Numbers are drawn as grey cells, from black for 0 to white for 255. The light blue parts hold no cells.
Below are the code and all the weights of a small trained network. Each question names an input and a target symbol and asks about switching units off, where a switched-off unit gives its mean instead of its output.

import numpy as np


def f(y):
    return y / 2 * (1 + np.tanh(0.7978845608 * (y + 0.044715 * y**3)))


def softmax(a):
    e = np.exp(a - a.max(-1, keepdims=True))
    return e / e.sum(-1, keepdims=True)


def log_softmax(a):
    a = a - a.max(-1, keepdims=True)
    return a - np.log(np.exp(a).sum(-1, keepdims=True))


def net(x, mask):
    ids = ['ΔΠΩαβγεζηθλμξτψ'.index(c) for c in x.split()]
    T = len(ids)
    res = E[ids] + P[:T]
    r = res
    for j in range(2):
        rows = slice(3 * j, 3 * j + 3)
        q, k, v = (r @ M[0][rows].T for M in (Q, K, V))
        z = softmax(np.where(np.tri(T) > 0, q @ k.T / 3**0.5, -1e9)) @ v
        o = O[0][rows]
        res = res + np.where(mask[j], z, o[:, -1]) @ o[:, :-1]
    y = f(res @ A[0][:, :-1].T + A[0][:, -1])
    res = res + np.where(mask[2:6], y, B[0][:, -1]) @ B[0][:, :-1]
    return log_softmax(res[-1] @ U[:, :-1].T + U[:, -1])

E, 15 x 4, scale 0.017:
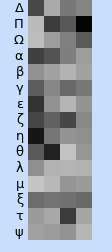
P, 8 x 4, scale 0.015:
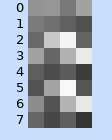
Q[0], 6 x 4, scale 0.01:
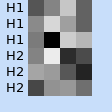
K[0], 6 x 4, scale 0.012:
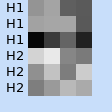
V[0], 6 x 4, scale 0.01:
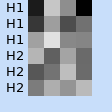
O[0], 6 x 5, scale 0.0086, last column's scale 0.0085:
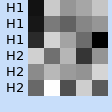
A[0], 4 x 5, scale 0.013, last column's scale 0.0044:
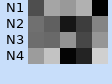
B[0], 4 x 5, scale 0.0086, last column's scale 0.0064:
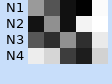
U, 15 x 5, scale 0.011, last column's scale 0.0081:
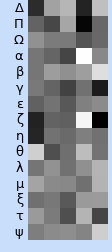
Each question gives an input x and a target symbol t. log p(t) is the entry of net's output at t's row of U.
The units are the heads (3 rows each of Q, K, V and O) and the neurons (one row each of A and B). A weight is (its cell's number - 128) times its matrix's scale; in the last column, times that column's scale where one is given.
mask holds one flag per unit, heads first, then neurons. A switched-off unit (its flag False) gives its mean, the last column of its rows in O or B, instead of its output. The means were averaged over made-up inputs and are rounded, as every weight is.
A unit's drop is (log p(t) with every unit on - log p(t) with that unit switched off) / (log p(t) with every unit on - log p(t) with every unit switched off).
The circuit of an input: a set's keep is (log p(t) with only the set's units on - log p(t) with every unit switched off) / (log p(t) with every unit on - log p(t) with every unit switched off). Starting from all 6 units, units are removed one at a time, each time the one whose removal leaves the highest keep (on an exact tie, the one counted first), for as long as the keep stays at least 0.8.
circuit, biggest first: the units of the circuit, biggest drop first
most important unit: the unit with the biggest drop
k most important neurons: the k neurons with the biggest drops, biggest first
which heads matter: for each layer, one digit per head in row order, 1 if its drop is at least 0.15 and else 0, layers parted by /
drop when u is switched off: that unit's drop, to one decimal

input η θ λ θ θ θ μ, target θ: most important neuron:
N2
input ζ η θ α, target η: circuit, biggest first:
H1, N1
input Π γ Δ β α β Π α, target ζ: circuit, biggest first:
N2, H1
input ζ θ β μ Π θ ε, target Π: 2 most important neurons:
N2, N3
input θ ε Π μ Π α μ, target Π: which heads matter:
01
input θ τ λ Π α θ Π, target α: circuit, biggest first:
H1, N1, N4
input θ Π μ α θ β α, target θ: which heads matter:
11
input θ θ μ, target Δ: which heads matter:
10
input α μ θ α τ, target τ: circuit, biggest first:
N4, N2, H1, N1
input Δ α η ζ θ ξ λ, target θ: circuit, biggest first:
H1, H2
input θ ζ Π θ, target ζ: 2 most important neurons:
N4, N3
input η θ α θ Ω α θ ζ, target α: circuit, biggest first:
N2, H1
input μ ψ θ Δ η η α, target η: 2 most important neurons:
N1, N2
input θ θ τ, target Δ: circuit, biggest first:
H1
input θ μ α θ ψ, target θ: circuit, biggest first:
H1, N1
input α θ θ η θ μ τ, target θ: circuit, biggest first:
H1, N2
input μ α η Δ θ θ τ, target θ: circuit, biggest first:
N2, H1
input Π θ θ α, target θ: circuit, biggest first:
H1, N2
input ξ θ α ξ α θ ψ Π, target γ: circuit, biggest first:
N4, N2
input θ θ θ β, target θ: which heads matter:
10
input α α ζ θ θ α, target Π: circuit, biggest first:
N2, H2
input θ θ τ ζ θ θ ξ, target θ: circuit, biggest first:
H1, N2
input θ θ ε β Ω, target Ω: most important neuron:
N4
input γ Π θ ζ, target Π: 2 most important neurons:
N2, N3
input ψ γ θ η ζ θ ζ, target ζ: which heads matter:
11
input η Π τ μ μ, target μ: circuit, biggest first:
H1, N4, H2
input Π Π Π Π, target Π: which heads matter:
01
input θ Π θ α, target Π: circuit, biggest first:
H2
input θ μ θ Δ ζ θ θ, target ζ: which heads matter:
11
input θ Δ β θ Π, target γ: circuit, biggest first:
N2, N4
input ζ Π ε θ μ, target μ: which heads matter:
10
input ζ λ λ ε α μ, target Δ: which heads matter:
10
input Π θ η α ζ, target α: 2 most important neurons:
N2, N4
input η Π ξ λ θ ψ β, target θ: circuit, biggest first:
H1, H2
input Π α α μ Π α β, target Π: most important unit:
H2
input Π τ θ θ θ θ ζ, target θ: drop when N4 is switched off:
0.0
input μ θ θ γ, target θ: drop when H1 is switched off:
0.5
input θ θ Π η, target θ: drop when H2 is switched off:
0.2
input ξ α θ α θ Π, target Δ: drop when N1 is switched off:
0.2
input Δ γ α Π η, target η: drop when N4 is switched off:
0.1
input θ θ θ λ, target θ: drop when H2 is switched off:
0.1
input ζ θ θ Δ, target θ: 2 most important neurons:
N2, N3
